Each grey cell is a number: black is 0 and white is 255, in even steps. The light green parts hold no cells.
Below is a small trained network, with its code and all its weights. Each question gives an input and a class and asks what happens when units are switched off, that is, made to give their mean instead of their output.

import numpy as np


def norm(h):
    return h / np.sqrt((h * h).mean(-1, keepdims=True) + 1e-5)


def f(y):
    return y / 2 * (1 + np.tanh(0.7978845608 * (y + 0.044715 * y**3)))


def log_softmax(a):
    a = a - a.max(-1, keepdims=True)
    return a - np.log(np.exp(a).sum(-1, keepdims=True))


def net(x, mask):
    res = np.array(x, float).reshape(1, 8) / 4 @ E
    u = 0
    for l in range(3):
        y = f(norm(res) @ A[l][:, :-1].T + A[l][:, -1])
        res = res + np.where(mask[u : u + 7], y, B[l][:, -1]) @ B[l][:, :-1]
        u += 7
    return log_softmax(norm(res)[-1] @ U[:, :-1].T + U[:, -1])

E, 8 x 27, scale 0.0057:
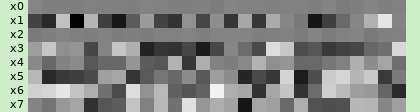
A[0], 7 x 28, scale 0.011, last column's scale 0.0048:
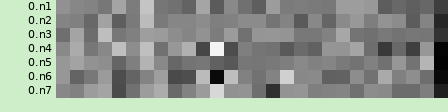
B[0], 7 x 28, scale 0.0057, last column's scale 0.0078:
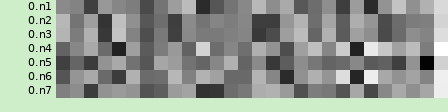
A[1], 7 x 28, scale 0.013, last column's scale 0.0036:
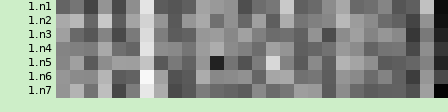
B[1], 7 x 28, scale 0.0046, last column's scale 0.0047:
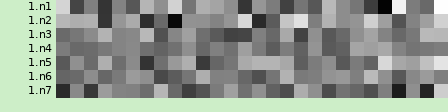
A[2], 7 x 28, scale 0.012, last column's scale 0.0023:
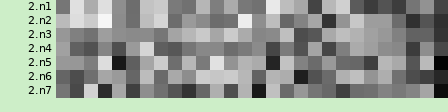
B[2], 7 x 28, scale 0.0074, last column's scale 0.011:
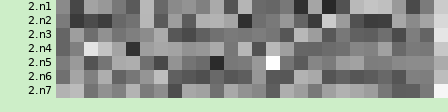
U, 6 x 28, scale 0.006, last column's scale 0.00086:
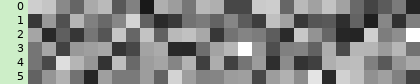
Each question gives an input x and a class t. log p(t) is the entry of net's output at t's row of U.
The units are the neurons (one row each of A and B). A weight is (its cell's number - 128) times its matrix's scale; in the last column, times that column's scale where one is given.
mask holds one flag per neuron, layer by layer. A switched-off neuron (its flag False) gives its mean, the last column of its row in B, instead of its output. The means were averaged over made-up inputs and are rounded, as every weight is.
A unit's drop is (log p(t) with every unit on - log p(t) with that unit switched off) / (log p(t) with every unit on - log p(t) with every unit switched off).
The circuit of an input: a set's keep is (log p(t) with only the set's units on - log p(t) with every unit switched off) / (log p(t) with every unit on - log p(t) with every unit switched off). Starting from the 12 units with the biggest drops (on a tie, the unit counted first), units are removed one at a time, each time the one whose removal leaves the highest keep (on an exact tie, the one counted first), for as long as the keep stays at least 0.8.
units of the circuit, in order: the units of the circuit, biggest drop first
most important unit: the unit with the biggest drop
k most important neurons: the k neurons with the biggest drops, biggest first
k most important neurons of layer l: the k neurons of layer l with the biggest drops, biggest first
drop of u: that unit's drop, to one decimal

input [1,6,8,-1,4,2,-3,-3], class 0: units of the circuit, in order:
[2.n7]
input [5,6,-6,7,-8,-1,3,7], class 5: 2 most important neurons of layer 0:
[0.n4; 0.n1]
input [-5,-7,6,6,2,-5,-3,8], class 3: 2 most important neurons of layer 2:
[2.n5; 2.n7]
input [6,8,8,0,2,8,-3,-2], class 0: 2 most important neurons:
[2.n7; 2.n1]
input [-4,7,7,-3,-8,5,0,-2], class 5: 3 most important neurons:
[0.n4; 0.n3; 0.n2]
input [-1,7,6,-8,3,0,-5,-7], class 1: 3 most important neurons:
[2.n6; 0.n3; 0.n2]
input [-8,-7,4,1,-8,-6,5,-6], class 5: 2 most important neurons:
[0.n4; 2.n7]
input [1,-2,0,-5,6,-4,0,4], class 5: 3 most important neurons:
[0.n6; 2.n6; 0.n5]
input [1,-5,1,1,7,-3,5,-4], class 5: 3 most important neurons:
[0.n6; 2.n7; 0.n7]
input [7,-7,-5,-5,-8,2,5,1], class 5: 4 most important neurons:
[0.n4; 2.n7; 2.n2; 2.n3]
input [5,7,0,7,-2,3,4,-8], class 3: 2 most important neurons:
[1.n5; 0.n3]
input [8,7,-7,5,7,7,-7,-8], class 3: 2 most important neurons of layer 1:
[1.n5; 1.n2]
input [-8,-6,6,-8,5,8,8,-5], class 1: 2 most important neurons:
[2.n3; 2.n6]
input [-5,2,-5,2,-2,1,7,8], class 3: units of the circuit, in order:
[2.n5]
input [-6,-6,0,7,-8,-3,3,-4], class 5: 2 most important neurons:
[0.n4; 2.n3]
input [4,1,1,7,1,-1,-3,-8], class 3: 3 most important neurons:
[1.n5; 0.n1; 2.n3]
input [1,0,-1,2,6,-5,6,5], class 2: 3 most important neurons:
[2.n2; 0.n4; 0.n1]
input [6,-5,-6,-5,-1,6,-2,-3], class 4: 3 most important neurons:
[2.n4; 1.n3; 2.n7]
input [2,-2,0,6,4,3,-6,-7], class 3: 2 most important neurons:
[1.n5; 0.n1]
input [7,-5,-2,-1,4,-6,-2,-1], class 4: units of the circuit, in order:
[2.n1]
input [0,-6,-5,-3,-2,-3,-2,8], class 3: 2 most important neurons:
[0.n7; 2.n5]
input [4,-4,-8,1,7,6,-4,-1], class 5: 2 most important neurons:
[0.n6; 2.n1]
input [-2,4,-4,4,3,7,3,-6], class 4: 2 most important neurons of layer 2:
[2.n4; 2.n5]
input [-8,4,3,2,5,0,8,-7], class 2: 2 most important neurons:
[2.n2; 0.n7]
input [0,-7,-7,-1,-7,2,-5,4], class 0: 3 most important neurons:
[0.n2; 0.n6; 0.n3]
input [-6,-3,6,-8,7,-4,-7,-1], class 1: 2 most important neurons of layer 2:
[2.n3; 2.n6]
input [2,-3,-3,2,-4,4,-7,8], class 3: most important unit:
0.n7
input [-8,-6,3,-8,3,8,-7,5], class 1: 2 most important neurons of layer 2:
[2.n3; 2.n6]
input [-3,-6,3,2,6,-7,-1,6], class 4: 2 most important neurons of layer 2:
[2.n1; 2.n7]
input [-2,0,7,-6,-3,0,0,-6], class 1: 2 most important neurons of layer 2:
[2.n3; 2.n6]
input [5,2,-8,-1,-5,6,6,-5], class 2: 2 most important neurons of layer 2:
[2.n2; 2.n1]
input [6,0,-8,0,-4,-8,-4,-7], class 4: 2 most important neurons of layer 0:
[0.n7; 0.n3]
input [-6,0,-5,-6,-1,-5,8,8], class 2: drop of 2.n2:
2.1
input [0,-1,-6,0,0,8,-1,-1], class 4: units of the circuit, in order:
[2.n4]
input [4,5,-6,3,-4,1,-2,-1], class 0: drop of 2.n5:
0.0
